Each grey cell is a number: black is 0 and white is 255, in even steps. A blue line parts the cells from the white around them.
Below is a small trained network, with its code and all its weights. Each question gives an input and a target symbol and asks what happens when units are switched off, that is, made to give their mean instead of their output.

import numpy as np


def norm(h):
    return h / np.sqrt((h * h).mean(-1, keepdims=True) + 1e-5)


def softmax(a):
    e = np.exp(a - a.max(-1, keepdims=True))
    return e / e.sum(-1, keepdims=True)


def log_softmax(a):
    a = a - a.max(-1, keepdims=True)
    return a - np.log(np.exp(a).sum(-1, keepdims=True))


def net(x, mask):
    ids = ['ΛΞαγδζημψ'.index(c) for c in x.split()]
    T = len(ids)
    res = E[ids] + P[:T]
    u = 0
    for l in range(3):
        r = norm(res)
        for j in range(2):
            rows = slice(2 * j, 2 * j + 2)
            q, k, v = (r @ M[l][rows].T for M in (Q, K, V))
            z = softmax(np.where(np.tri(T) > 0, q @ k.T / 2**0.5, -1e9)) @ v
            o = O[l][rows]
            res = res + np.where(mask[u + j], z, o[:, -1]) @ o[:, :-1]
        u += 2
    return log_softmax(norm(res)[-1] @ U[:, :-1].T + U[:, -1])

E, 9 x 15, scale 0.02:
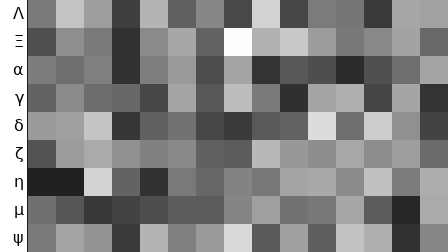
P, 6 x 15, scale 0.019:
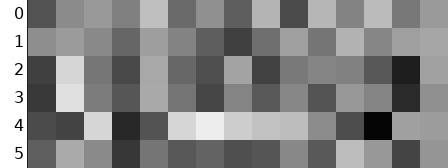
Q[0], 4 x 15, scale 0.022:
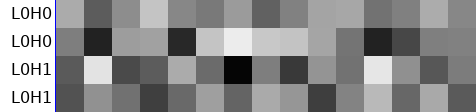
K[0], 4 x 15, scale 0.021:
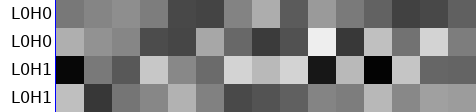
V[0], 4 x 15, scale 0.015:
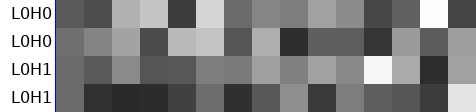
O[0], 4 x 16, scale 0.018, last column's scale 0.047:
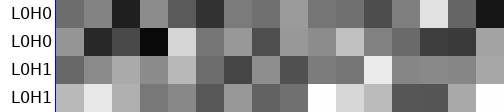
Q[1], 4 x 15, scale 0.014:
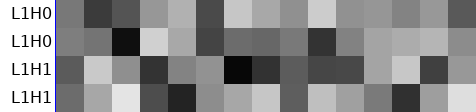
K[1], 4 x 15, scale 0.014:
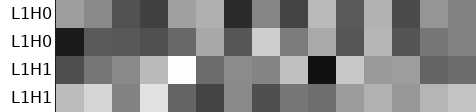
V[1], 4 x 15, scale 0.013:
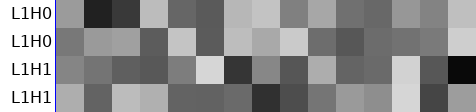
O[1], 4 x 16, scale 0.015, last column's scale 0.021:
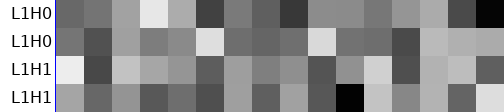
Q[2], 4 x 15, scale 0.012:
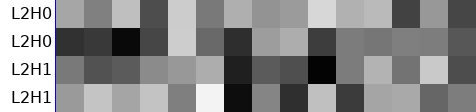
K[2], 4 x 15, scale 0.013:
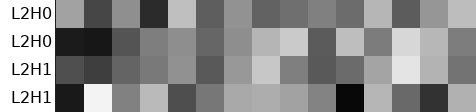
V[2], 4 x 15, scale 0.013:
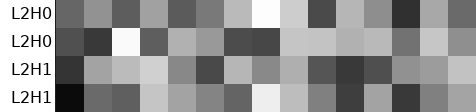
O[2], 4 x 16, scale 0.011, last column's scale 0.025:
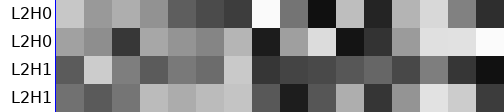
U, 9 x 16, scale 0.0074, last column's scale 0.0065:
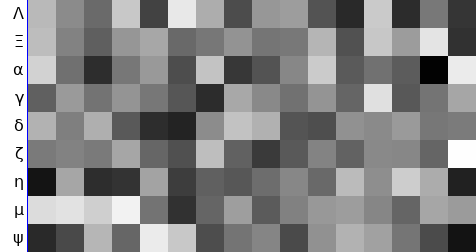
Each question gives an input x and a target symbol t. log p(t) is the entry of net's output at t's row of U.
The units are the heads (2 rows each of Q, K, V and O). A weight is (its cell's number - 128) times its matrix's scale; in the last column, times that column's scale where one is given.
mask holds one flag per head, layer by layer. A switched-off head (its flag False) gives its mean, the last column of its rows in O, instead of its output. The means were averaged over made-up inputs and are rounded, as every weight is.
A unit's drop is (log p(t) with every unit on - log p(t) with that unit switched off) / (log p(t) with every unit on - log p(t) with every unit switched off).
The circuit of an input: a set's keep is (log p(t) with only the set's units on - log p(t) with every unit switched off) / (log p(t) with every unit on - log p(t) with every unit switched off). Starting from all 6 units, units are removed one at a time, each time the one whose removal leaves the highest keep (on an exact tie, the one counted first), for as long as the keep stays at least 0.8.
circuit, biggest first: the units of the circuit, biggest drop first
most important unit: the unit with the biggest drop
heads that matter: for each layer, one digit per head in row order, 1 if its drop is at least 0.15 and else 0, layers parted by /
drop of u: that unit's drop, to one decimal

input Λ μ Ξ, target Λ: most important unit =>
L0H1
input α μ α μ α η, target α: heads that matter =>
10 / 00 / 00
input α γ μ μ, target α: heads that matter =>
10 / 00 / 00
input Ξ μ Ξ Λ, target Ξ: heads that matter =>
11 / 01 / 10
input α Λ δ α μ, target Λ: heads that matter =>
11 / 00 / 00
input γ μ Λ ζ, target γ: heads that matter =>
11 / 01 / 10
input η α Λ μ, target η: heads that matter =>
11 / 00 / 00
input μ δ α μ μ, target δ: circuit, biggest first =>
[L0H1 L0H0 L2H0]
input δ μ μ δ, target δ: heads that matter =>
11 / 01 / 00
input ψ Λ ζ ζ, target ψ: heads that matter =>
01 / 00 / 00
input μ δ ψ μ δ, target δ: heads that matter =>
11 / 10 / 10
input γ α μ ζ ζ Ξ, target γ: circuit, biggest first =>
[L0H0 L0H1 L2H0 L1H1]
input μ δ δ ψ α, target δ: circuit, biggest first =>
[L0H0 L0H1 L2H0]
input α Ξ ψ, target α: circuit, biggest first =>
[L0H0]
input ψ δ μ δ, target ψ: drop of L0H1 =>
0.7
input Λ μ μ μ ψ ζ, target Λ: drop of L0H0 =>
0.1
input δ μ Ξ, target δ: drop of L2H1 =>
0.0
